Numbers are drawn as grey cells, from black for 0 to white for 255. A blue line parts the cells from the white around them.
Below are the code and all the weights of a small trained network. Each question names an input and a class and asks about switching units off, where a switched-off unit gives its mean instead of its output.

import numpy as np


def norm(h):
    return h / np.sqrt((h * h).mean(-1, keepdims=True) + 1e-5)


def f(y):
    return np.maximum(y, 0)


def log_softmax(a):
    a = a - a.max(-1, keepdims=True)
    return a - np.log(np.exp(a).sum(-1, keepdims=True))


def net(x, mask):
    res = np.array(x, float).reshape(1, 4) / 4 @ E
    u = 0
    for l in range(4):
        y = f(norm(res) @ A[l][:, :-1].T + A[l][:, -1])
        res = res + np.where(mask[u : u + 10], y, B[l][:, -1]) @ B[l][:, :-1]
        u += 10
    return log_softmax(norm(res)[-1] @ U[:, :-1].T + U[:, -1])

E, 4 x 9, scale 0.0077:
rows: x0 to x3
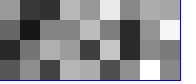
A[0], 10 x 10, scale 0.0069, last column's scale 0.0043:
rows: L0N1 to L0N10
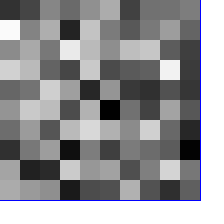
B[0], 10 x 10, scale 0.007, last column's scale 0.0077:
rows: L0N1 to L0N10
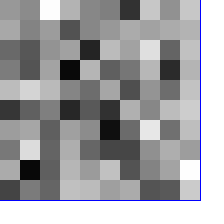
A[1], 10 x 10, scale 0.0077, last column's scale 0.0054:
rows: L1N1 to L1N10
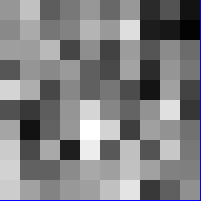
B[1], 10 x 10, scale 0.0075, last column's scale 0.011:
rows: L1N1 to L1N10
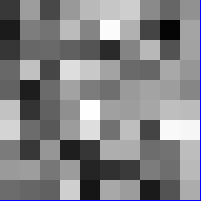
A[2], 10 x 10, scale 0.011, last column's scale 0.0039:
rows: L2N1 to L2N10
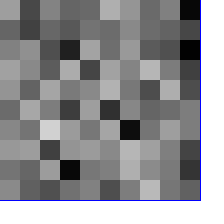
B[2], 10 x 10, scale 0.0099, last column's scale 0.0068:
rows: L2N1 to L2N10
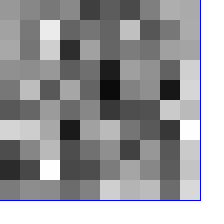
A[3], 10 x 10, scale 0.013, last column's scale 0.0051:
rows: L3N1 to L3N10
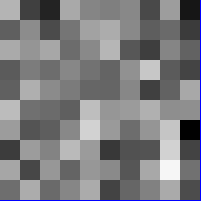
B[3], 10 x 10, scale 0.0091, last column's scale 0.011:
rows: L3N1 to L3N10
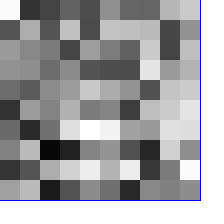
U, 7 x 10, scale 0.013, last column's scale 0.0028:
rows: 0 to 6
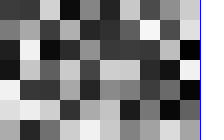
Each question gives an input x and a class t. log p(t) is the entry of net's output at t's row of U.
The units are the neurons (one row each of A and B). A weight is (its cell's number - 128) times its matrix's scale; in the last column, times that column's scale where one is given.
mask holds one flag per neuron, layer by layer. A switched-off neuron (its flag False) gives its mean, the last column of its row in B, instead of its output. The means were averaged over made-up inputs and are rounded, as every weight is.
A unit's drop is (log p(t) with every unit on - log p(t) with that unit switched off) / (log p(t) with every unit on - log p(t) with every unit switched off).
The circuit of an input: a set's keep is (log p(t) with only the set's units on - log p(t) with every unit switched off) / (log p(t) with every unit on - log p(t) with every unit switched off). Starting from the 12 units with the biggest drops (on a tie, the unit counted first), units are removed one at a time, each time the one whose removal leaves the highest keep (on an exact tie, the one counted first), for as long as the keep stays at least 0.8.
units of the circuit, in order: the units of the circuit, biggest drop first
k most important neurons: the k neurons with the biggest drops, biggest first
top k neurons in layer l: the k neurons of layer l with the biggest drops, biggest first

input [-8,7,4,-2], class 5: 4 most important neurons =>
L2N7, L0N5, L0N1, L0N8
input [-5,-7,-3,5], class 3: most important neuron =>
L0N10
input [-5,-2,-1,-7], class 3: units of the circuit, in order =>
L0N10, L1N2
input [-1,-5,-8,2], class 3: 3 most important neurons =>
L0N10, L1N2, L1N10
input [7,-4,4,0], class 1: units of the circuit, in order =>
L2N4, L3N7, L3N9
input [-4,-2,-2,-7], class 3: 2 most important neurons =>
L0N10, L1N2
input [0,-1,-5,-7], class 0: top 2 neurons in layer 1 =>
L1N8, L1N3
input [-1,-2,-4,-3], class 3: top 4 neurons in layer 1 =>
L1N2, L1N10, L1N4, L1N1
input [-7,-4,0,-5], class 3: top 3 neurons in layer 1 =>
L1N2, L1N1, L1N7
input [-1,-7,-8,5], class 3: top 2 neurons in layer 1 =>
L1N2, L1N10
